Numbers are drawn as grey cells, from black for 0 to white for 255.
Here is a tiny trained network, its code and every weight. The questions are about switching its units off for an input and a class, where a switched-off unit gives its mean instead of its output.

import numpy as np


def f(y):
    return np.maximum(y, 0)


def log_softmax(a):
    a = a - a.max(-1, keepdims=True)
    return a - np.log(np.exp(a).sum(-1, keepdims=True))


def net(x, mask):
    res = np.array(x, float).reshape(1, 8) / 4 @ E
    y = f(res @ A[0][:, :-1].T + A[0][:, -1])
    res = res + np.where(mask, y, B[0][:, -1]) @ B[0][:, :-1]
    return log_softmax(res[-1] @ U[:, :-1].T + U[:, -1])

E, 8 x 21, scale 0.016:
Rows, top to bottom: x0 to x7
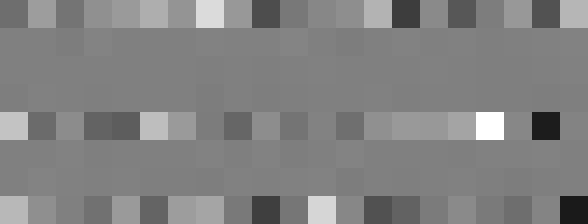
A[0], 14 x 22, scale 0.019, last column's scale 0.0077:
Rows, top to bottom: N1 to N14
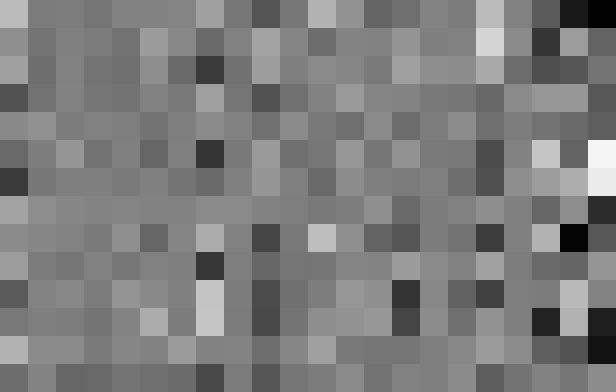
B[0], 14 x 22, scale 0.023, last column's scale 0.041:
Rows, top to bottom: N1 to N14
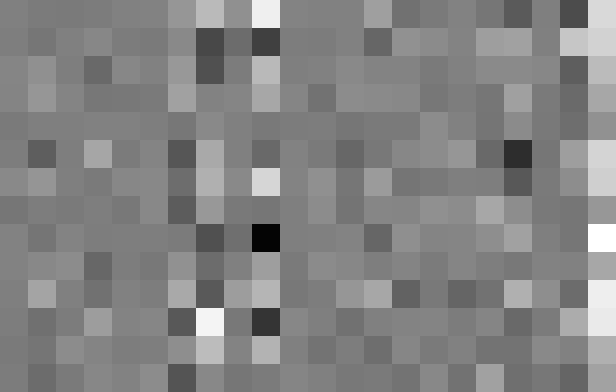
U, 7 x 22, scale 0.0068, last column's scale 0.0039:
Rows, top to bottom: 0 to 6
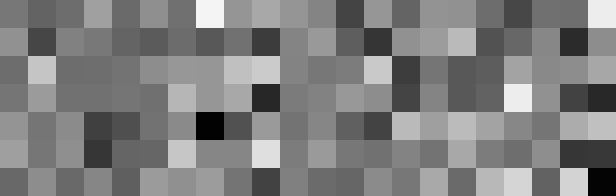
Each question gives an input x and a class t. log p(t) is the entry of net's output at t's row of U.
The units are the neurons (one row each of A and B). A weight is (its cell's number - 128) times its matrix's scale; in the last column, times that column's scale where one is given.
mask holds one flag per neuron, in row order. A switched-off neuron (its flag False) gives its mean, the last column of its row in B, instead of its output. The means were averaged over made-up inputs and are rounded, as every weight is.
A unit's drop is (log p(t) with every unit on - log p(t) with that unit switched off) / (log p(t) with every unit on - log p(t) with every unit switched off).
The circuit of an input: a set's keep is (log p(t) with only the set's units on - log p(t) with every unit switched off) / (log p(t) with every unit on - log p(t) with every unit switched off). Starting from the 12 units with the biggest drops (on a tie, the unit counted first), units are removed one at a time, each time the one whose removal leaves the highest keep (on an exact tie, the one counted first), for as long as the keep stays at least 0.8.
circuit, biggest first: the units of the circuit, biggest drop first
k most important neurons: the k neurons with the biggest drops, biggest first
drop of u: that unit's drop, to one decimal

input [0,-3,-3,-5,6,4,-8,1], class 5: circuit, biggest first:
[N3]
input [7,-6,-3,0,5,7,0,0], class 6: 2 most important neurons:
[N2, N7]
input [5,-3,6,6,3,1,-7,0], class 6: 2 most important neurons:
[N7, N6]
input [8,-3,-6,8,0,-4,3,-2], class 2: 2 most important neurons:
[N11, N9]
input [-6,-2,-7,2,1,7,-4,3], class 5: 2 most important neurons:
[N12, N3]
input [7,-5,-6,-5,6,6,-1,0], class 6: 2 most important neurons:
[N2, N7]
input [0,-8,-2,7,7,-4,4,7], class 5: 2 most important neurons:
[N3, N6]
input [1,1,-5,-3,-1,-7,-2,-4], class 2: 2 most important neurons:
[N12, N6]
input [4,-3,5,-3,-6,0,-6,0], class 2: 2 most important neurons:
[N7, N11]
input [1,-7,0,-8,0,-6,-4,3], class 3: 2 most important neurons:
[N6, N7]
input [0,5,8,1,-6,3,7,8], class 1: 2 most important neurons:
[N9, N6]
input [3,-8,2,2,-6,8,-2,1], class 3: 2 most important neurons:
[N9, N1]
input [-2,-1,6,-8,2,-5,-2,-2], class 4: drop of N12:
0.1
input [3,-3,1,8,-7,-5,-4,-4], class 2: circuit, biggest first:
[N11]
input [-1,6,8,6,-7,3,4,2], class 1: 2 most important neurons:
[N9, N6]
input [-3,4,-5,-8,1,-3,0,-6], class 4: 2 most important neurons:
[N12, N1]
